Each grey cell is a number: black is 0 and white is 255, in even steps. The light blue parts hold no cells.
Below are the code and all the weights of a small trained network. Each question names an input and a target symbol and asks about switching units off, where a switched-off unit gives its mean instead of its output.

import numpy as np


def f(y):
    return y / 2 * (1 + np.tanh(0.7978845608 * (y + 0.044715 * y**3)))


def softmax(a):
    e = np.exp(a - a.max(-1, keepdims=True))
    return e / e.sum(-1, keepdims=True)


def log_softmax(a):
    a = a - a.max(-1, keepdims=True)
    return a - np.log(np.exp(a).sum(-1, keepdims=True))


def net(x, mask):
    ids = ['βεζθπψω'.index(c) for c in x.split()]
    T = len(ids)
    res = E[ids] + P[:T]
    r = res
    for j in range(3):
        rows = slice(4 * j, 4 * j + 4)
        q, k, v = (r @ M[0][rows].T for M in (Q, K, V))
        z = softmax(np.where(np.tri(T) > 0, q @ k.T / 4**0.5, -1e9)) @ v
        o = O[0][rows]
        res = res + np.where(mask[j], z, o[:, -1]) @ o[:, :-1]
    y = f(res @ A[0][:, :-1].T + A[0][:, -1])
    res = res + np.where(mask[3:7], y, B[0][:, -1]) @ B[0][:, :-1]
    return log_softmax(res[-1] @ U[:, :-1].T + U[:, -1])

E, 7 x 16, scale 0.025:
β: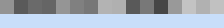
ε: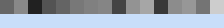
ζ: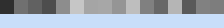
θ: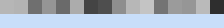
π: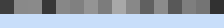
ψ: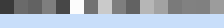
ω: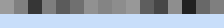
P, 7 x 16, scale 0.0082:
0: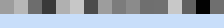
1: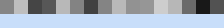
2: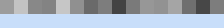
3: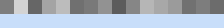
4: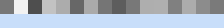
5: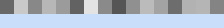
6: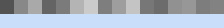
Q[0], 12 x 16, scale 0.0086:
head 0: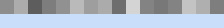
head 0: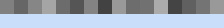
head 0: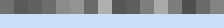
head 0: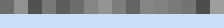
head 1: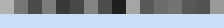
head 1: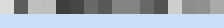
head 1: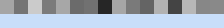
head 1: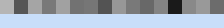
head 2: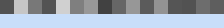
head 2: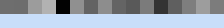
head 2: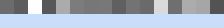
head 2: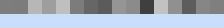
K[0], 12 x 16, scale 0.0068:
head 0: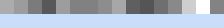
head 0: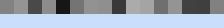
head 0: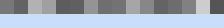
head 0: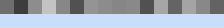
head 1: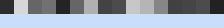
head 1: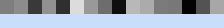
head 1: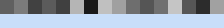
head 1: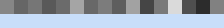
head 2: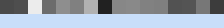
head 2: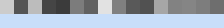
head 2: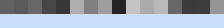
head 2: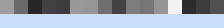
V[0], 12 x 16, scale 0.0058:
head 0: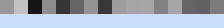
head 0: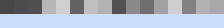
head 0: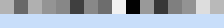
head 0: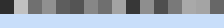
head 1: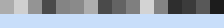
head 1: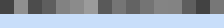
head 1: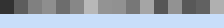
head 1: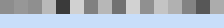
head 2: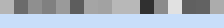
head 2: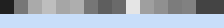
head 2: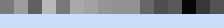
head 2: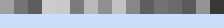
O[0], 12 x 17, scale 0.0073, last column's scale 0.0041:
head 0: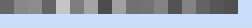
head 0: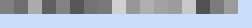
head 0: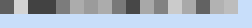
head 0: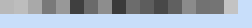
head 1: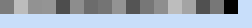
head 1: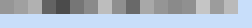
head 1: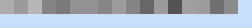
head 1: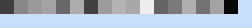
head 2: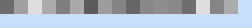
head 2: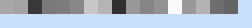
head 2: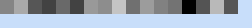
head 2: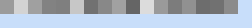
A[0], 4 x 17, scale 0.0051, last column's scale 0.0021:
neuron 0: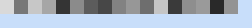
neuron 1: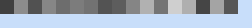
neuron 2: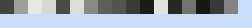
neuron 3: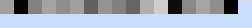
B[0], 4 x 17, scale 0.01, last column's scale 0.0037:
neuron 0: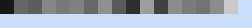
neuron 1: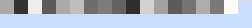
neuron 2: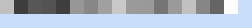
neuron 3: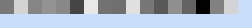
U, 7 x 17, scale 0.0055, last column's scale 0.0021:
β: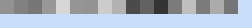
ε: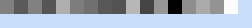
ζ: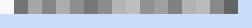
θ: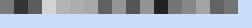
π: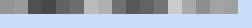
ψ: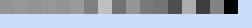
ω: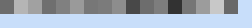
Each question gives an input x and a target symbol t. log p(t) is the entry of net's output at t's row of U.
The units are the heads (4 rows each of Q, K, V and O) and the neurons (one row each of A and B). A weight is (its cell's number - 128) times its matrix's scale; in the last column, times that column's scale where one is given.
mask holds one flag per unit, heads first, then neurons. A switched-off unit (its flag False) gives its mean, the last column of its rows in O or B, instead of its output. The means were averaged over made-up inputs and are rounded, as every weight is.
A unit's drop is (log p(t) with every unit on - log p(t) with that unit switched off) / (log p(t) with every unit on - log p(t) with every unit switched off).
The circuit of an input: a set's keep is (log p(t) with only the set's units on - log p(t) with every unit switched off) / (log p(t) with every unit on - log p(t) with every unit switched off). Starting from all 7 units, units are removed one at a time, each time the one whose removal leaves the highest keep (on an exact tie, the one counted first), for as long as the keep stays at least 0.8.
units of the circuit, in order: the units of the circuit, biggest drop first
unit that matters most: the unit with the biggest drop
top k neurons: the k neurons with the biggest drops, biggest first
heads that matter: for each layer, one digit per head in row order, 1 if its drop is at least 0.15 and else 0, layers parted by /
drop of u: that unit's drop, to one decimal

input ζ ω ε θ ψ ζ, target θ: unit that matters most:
head 1
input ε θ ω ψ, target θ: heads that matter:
110
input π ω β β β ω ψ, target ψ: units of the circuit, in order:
(head 2; neuron 3)
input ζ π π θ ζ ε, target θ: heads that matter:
110
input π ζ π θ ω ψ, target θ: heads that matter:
111
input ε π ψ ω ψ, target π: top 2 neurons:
(neuron 2; neuron 1)
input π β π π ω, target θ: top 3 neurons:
(neuron 0; neuron 2; neuron 3)
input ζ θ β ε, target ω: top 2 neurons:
(neuron 1; neuron 2)
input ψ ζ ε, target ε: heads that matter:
101
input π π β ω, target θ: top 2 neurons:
(neuron 0; neuron 2)
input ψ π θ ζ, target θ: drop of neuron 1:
0.3
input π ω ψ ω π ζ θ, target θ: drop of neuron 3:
0.0
